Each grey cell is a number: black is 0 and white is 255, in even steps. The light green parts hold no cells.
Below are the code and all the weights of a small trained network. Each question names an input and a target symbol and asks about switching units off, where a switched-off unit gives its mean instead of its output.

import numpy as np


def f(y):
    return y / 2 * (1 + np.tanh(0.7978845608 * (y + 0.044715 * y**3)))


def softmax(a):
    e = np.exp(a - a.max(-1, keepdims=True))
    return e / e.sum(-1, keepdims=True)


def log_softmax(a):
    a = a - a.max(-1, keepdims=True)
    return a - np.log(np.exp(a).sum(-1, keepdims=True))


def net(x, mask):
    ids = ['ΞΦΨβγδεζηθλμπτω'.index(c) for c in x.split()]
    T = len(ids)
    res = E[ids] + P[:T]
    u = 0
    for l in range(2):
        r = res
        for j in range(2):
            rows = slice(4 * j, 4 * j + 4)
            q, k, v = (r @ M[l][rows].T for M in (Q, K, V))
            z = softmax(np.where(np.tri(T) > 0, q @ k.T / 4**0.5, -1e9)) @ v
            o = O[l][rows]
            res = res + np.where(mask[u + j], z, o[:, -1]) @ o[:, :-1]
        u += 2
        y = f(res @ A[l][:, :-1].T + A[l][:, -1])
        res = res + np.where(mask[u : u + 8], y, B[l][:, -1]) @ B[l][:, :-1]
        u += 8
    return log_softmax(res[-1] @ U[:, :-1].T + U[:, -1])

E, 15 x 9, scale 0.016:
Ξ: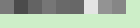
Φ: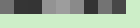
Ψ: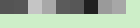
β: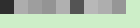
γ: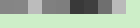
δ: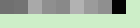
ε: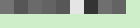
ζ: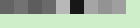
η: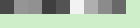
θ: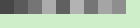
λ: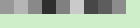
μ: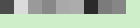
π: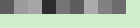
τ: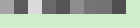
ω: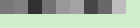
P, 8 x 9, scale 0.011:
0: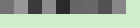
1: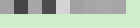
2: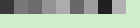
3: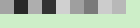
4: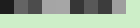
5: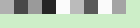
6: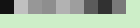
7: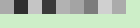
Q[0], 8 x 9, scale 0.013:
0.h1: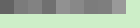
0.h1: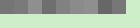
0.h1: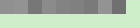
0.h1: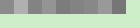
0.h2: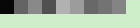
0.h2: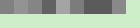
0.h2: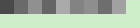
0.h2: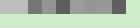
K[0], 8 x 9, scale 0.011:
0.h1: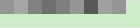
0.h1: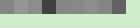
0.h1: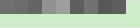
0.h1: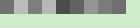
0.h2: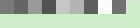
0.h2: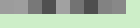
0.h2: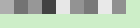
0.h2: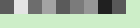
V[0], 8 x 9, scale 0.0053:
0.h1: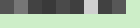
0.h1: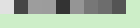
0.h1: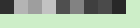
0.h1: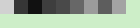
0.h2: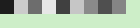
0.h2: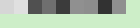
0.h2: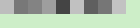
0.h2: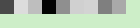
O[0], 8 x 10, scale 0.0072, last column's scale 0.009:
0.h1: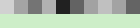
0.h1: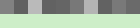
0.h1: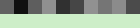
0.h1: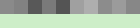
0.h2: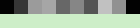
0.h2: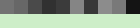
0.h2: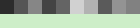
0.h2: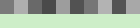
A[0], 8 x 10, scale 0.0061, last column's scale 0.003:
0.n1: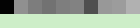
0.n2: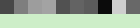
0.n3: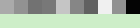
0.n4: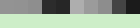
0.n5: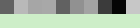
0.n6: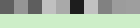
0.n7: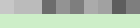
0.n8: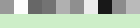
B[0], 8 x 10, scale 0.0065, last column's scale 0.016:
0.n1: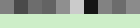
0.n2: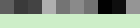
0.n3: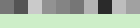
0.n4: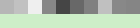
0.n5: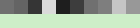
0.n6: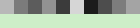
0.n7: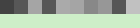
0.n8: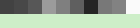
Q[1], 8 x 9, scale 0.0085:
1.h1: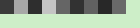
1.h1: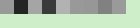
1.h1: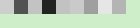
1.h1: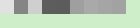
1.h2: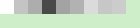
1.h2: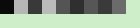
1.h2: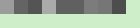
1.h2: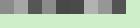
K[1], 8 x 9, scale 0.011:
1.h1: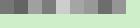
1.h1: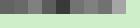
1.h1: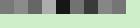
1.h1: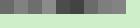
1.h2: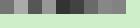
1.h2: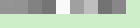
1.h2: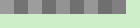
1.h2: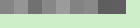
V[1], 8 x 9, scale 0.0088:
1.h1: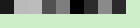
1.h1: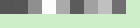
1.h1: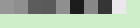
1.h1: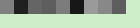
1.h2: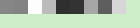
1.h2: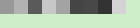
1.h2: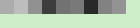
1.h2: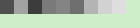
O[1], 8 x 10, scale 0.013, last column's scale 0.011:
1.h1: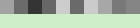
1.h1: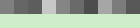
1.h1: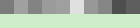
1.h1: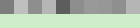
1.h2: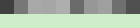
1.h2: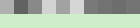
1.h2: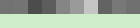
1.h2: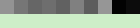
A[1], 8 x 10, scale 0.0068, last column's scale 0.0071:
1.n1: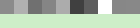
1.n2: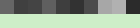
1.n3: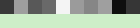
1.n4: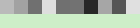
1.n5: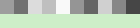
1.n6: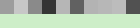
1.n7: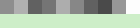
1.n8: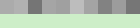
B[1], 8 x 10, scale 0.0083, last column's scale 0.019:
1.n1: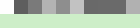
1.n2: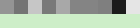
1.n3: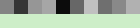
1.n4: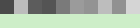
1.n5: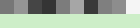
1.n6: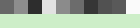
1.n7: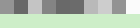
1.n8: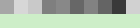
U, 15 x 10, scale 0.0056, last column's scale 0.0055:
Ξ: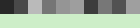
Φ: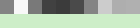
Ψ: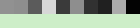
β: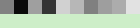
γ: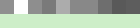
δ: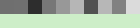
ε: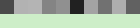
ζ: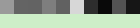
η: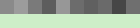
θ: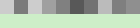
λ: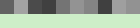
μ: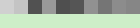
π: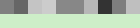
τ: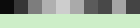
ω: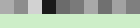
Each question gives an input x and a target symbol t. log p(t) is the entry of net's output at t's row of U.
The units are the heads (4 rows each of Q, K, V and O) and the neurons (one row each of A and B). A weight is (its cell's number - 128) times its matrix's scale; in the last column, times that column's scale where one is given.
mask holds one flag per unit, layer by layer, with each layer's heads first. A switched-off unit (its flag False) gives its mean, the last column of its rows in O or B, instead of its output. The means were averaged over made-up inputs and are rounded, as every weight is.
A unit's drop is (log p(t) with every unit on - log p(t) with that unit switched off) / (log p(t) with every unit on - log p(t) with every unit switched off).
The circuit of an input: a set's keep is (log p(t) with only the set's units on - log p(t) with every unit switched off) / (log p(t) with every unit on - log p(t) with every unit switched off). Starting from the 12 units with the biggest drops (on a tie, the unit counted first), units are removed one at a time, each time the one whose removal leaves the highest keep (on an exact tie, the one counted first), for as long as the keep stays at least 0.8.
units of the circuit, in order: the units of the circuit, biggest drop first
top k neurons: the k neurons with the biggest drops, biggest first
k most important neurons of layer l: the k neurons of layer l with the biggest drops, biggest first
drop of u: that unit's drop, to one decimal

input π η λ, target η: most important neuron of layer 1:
(1.n2)
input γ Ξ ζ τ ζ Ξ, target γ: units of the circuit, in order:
(1.n8; 1.h1)
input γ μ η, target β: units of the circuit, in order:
(1.h1; 1.n6)
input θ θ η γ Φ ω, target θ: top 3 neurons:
(0.n1; 1.n2; 0.n2)
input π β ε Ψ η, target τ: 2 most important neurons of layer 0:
(0.n6; 0.n8)
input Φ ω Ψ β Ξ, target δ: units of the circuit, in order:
(1.h1; 1.h2; 0.h2)
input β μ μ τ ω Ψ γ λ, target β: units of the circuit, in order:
(1.h1; 1.n6; 1.h2)
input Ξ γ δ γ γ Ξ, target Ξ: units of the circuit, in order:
(0.h1; 1.h2; 1.h1)
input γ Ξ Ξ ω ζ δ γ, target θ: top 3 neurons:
(0.n7; 1.n2; 1.n1)
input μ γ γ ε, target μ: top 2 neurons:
(1.n6; 0.n2)
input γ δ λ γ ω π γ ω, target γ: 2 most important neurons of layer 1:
(1.n8; 1.n5)
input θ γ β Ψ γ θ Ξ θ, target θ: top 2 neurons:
(0.n1; 1.n2)
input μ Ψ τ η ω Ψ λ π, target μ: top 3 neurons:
(1.n6; 0.n2; 0.n1)
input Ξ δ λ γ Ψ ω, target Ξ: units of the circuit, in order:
(0.h1; 1.h2; 1.h1; 0.h2)
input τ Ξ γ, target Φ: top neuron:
(1.n4)
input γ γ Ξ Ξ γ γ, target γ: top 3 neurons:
(0.n2; 1.n8; 1.n5)
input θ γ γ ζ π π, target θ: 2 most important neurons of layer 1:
(1.n1; 1.n2)
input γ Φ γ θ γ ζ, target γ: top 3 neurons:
(0.n2; 1.n8; 1.n5)
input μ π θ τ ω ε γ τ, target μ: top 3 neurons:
(1.n6; 0.n1; 0.n2)
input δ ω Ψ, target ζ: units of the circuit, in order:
(1.h2)
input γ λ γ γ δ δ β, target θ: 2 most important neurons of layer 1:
(1.n2; 1.n1)
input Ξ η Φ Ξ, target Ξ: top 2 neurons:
(0.n7; 0.n8)
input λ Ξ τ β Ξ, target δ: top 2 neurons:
(0.n3; 1.n4)
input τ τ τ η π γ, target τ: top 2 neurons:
(1.n6; 0.n4)
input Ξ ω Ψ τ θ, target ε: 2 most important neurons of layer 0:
(0.n7; 0.n8)
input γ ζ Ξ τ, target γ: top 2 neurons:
(0.n2; 1.n8)
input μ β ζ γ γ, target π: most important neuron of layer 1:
(1.n3)
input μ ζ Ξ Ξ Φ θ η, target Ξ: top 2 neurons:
(0.n8; 1.n2)
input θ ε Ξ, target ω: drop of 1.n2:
0.1
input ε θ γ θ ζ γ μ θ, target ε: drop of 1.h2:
0.2
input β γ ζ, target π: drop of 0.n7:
0.0
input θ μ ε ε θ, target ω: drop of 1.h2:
0.4
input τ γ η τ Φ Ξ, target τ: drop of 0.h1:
0.1
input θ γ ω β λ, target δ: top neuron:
(0.n3)
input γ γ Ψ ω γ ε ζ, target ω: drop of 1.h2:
0.3
